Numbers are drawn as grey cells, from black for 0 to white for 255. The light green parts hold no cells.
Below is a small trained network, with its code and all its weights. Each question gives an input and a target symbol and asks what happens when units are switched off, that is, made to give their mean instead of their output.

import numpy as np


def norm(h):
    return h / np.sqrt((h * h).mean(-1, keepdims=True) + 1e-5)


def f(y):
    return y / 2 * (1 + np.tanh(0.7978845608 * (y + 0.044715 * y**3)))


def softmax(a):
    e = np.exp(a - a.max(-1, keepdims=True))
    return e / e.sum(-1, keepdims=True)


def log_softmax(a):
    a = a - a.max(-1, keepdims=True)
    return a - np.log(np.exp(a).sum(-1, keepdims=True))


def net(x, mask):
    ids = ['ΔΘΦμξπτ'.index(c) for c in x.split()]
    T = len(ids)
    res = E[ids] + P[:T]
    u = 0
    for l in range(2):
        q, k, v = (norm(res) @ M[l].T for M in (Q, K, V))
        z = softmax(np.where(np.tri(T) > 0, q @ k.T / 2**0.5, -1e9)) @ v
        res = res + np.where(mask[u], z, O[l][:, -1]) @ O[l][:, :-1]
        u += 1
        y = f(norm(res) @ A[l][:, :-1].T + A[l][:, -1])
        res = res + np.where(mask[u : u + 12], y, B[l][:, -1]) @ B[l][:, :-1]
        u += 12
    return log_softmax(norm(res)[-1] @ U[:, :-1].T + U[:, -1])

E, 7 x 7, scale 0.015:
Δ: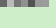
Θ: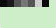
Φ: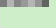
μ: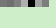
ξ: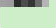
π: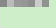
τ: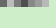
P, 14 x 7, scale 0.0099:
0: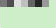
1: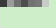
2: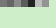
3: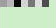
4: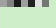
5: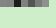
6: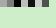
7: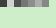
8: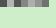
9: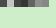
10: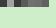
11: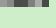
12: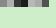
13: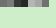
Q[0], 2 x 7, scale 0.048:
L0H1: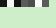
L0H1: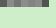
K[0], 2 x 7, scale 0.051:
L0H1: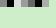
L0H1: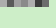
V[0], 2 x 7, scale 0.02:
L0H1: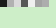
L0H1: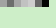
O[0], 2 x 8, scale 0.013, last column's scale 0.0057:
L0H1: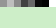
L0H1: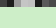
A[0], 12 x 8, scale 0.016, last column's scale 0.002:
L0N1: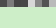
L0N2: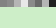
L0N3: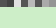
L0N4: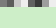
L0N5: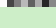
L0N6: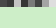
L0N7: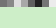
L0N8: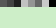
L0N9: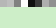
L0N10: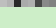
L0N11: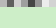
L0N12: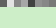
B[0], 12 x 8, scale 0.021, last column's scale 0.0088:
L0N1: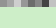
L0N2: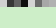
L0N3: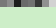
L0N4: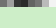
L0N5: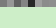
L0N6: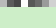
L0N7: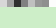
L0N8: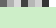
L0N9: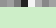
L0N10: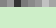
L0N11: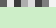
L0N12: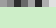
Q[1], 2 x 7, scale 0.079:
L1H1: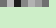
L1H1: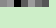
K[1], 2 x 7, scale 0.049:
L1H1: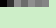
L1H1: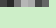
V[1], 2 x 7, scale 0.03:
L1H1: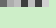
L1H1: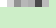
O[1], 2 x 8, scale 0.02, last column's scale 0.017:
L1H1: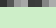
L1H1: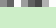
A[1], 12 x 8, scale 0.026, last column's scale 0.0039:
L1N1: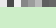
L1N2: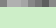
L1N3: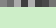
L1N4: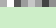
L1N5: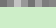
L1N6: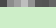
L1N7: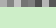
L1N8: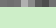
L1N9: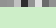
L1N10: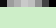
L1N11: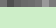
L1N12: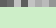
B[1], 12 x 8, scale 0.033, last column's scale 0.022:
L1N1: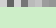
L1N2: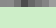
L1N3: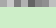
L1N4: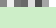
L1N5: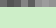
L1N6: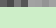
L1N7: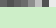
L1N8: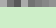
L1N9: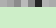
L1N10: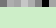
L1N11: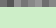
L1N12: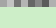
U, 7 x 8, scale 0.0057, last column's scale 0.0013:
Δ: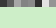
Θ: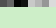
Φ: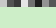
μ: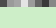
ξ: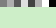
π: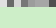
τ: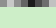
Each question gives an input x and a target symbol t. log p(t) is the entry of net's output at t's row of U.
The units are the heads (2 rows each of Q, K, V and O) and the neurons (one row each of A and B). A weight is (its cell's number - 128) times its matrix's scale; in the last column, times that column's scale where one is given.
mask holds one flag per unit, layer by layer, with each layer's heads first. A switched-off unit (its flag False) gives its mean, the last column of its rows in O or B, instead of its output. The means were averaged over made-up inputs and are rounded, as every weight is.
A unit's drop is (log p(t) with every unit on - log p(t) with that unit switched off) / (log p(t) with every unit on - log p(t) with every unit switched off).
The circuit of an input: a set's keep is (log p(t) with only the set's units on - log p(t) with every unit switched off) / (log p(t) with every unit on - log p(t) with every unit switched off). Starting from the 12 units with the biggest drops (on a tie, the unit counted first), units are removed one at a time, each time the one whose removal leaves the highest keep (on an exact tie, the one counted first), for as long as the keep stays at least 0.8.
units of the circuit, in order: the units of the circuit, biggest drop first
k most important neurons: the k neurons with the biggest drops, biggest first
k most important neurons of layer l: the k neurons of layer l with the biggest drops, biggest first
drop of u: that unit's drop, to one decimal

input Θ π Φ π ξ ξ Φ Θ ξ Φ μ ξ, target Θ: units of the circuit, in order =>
[L1H1; L0N7; L0N11]
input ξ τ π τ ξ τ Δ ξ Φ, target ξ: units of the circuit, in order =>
[L0H1; L1H1; L1N4]
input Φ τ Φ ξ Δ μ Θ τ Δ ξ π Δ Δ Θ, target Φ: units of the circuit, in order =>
[L0H1; L1N8]
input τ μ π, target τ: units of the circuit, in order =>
[L0H1; L1H1; L1N4]
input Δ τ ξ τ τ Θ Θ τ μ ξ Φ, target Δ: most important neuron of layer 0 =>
[L0N12]
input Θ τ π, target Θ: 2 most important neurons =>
[L0N4; L0N3]
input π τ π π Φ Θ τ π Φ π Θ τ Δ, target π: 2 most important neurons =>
[L1N1; L0N7]
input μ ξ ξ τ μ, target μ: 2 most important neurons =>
[L1N10; L0N11]
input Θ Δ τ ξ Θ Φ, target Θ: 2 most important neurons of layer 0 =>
[L0N4; L0N7]
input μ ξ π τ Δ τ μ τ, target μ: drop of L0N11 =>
0.2
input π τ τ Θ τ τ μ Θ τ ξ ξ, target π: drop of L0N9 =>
-0.1
